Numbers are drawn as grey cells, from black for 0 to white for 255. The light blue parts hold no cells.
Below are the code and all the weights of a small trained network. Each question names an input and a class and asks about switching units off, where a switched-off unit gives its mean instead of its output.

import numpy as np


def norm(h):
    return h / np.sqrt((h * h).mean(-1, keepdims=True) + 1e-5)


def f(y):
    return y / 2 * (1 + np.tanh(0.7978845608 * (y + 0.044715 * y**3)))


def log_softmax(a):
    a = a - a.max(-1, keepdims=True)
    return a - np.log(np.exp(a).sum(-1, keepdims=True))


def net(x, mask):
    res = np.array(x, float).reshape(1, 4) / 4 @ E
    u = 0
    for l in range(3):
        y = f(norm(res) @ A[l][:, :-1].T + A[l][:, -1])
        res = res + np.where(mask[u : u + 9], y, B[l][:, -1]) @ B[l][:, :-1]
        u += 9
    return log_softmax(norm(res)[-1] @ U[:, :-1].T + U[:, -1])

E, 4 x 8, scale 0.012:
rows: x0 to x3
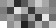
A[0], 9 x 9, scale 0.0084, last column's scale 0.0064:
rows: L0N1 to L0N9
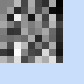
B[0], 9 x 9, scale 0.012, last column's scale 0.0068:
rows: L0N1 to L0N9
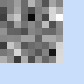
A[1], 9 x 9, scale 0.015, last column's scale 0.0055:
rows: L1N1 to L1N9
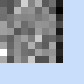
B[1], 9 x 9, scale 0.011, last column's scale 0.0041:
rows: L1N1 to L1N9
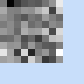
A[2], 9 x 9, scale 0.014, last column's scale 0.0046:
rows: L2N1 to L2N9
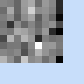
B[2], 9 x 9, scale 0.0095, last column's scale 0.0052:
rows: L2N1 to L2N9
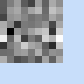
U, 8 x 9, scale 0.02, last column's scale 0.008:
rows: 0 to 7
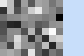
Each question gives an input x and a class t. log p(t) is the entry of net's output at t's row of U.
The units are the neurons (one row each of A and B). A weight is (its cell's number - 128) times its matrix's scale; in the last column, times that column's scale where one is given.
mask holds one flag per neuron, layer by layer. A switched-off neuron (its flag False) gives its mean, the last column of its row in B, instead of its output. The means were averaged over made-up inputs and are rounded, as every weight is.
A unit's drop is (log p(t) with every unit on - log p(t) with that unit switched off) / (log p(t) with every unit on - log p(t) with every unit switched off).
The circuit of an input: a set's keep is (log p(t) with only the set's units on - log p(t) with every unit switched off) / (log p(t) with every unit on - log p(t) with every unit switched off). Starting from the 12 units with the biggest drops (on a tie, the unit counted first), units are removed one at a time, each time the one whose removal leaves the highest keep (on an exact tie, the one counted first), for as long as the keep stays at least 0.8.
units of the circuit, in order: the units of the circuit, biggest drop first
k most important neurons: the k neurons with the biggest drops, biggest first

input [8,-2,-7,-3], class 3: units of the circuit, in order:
L1N1
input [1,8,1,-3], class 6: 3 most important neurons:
L0N8; L2N5; L1N2
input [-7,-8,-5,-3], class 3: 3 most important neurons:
L1N1; L0N7; L0N8
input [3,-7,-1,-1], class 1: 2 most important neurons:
L0N8; L2N7
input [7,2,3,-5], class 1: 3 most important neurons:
L0N8; L2N7; L1N6
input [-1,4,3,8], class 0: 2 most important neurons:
L0N9; L1N8
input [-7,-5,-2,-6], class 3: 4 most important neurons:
L1N1; L0N8; L0N7; L0N3
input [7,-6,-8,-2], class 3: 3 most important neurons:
L1N1; L0N7; L1N6
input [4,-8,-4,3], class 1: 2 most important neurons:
L0N9; L2N7
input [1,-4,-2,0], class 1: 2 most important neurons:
L0N8; L0N3
